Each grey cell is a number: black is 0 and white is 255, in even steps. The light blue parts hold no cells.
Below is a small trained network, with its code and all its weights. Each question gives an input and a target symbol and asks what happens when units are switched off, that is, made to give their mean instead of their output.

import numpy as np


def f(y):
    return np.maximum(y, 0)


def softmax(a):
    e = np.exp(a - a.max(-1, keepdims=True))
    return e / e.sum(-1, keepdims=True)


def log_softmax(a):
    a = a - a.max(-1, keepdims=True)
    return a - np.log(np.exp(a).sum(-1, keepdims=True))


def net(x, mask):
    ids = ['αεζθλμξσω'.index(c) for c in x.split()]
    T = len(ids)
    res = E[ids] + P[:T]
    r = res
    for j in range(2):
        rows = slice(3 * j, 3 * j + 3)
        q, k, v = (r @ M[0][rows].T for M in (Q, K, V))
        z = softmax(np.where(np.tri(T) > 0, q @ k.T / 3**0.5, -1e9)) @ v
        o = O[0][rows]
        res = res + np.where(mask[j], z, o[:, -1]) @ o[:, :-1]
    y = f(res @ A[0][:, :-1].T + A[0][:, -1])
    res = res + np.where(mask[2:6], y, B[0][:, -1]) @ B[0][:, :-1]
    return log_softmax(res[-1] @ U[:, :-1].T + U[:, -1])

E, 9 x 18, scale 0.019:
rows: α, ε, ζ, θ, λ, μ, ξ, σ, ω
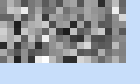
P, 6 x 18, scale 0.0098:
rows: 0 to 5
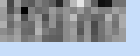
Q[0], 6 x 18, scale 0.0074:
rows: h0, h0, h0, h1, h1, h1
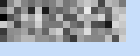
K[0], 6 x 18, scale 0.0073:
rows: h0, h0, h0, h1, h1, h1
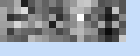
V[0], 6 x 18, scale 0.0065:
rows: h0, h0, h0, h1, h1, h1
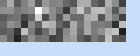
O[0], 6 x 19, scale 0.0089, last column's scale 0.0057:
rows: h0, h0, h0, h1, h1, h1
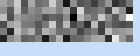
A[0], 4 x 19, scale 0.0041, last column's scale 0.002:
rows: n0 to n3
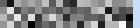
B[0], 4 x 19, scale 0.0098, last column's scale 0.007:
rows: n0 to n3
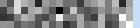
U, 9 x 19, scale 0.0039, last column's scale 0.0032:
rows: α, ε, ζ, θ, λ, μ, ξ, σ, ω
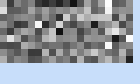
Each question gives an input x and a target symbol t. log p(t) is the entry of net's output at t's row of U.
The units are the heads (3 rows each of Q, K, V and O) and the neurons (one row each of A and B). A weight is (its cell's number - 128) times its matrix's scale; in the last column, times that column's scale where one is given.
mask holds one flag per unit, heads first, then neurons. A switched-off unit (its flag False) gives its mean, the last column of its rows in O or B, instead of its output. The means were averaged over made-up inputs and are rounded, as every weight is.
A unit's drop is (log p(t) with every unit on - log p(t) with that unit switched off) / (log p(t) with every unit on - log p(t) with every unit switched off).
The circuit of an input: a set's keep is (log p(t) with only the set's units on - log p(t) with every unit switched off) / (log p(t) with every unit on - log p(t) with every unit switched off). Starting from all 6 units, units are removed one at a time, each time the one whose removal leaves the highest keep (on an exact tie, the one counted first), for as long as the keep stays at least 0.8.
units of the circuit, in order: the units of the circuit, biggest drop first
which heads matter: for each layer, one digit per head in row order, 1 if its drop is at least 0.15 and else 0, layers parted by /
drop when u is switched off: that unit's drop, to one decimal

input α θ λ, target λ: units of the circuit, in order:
(h0; h1)
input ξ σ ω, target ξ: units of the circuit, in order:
(h0; n2; h1)
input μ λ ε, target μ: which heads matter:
11
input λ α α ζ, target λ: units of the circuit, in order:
(h1; h0)
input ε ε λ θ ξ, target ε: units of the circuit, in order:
(h1)
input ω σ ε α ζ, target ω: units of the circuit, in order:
(h0; n2)
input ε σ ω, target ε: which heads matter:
01
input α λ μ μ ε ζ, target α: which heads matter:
10
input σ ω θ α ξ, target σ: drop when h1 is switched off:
0.1
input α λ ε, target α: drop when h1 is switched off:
0.1
